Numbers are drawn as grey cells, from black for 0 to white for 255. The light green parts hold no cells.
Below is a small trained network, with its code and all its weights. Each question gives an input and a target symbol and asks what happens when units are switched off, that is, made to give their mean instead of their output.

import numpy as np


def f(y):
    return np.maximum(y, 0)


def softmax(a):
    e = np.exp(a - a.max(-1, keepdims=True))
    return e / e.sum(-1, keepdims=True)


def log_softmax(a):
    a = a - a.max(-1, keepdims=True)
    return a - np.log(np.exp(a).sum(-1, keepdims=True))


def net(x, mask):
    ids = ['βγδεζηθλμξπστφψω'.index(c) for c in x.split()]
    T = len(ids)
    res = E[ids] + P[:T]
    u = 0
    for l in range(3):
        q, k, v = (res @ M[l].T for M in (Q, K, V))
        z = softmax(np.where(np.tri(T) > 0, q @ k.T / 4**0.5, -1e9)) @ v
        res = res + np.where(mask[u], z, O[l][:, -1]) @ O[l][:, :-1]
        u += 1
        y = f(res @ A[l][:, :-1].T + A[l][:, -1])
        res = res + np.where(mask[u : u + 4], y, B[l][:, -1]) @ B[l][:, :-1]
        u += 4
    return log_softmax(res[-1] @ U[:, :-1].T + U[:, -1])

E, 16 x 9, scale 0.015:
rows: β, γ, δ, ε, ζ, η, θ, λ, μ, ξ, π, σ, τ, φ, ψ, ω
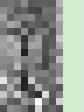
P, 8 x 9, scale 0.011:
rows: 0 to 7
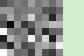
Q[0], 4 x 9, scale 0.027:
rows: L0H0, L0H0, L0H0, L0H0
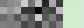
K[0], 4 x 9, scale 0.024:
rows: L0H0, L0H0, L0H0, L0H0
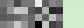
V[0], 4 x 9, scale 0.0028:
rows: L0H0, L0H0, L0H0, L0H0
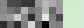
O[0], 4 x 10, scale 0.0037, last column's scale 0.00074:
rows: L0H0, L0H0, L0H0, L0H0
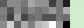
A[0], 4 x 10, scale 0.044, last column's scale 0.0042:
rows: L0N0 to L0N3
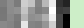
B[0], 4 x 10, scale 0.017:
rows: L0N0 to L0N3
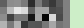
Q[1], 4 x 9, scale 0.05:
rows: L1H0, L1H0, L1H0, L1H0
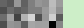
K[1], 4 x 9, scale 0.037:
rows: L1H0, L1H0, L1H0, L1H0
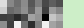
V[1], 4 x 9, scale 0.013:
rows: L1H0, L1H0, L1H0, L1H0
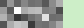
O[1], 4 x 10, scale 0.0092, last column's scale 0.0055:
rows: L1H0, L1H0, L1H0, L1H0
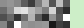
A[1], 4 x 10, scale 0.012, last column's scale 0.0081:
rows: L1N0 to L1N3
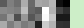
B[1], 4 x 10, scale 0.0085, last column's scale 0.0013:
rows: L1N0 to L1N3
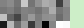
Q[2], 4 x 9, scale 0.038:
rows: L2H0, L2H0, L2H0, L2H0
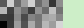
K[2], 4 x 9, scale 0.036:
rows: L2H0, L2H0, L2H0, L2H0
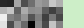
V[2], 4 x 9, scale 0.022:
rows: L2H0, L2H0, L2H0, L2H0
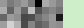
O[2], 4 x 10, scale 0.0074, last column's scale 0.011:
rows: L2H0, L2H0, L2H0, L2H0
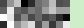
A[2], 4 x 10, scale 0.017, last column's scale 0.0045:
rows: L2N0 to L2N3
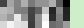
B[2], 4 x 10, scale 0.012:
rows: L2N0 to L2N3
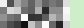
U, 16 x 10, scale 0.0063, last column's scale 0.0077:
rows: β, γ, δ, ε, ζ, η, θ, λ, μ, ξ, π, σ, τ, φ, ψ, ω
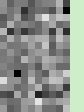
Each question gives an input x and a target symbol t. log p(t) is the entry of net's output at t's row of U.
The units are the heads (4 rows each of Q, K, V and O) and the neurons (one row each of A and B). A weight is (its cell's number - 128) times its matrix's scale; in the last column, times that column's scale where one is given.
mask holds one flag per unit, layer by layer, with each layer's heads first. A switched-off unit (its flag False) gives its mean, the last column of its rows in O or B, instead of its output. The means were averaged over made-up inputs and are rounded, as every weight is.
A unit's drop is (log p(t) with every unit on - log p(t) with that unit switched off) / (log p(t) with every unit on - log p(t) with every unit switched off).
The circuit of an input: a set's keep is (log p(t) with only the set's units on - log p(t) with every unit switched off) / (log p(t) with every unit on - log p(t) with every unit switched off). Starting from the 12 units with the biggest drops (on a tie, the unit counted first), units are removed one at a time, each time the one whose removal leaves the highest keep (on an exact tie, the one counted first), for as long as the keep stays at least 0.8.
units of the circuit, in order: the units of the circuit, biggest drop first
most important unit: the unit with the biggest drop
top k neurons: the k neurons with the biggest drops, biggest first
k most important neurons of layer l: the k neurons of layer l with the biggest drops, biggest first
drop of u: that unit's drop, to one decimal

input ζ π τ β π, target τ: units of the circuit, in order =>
L2H0, L2N1
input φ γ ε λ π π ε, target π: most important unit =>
L2H0
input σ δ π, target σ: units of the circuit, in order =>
L2N0, L2H0, L1H0
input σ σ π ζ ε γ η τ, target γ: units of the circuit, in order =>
L1H0, L2N1
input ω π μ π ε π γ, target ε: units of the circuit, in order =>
L2N2, L2N1, L2H0, L1H0
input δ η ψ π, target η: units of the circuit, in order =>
L2H0, L1H0
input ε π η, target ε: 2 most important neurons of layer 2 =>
L2N2, L2N1
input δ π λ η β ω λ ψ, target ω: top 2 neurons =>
L2N2, L2N3
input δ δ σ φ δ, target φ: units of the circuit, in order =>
L0H0, L1H0
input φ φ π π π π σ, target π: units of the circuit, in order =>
L2H0, L2N0
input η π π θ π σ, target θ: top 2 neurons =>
L2N3, L2N1
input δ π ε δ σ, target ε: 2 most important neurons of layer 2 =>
L2N2, L2N1
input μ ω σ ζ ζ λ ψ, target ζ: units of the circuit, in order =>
L2H0, L1H0
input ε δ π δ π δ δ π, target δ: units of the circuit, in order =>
L2H0
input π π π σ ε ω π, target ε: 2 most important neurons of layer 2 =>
L2N2, L2N1
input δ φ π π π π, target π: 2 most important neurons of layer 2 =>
L2N0, L2N1
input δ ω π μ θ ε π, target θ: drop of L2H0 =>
0.7
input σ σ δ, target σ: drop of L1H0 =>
0.2
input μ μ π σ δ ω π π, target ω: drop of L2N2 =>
0.2
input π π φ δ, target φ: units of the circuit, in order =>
L1H0
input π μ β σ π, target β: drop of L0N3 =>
0.0
